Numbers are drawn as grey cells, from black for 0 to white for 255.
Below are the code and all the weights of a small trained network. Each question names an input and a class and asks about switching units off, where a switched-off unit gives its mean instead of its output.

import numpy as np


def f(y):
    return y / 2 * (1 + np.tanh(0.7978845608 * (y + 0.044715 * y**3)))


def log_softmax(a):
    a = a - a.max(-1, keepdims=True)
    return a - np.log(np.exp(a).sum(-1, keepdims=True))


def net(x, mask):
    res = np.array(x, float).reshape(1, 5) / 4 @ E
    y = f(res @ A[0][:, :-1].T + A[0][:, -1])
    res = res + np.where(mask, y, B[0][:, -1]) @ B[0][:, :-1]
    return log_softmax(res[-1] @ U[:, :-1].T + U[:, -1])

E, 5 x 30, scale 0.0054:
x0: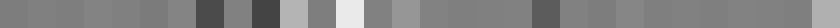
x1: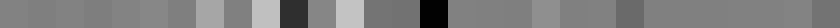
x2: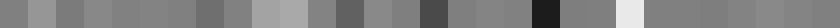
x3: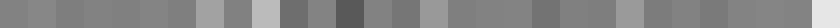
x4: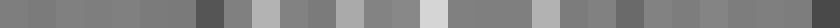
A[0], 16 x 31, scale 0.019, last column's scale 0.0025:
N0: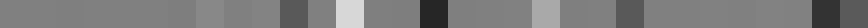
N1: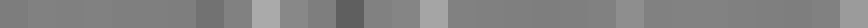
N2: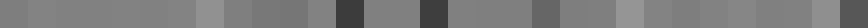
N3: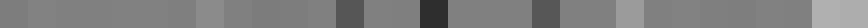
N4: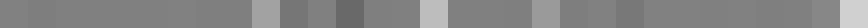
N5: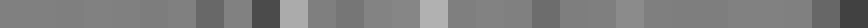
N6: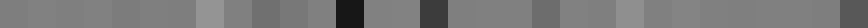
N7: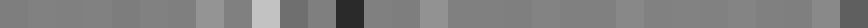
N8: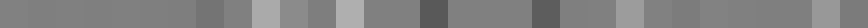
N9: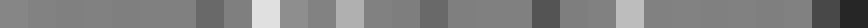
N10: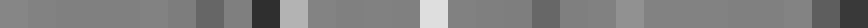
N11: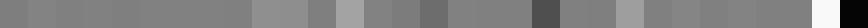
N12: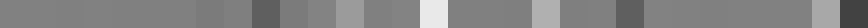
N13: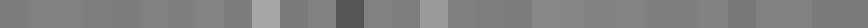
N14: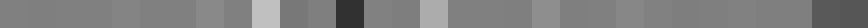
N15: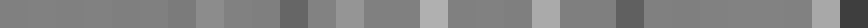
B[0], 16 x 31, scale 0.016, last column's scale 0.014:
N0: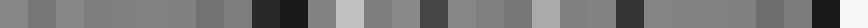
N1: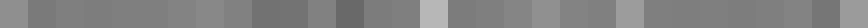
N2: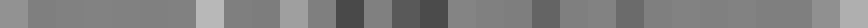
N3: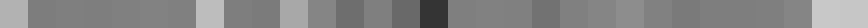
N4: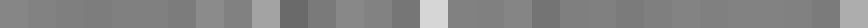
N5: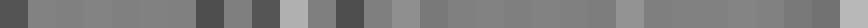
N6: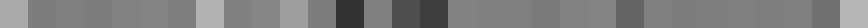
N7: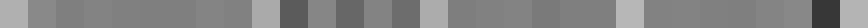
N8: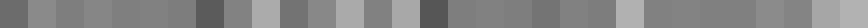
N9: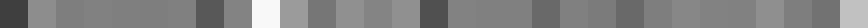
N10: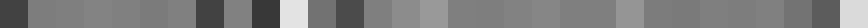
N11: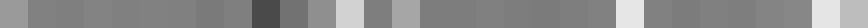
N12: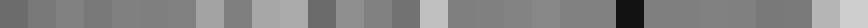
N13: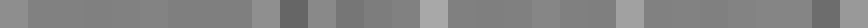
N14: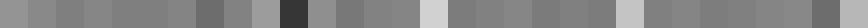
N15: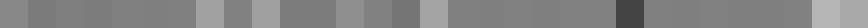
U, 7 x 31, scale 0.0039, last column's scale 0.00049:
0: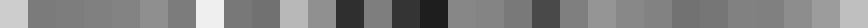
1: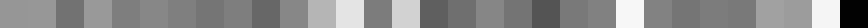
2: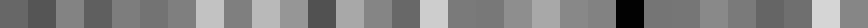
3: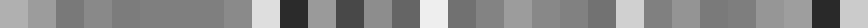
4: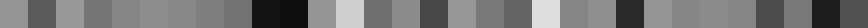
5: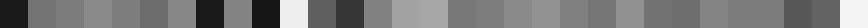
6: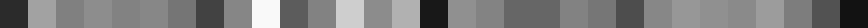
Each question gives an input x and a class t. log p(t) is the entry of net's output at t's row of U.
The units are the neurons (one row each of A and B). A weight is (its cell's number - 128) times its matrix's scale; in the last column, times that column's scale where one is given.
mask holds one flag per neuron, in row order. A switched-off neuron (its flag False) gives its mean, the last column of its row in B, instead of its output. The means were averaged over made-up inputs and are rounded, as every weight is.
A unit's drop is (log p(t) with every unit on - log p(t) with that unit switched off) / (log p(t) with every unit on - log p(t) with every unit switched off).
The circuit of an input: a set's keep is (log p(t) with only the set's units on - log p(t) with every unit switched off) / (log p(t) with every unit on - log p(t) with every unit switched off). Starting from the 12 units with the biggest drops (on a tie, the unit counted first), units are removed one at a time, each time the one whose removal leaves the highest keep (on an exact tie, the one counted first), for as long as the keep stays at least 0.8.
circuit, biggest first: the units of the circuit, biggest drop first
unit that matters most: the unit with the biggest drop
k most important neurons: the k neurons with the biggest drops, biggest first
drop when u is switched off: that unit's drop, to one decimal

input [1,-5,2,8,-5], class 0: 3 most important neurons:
(N6, N2, N3)
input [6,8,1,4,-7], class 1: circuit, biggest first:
(N11)
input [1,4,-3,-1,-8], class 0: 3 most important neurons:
(N3, N2, N6)
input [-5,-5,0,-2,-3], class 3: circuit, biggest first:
(N14, N7)
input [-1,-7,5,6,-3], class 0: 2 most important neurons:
(N6, N3)
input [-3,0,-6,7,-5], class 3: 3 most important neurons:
(N7, N4, N13)
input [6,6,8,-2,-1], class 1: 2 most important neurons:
(N11, N3)
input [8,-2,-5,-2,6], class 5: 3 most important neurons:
(N10, N5, N3)
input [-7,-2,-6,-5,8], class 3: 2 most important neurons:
(N14, N13)
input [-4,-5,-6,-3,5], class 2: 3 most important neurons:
(N12, N15, N4)
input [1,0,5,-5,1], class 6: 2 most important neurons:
(N9, N10)
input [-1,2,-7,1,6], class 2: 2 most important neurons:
(N12, N15)
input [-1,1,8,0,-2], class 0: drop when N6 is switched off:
0.1
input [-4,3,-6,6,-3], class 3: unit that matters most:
N7
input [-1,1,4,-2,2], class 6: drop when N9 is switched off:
0.2
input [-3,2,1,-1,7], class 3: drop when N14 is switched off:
0.2
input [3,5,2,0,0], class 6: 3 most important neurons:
(N9, N8, N1)
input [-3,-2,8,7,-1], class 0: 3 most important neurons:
(N3, N6, N2)
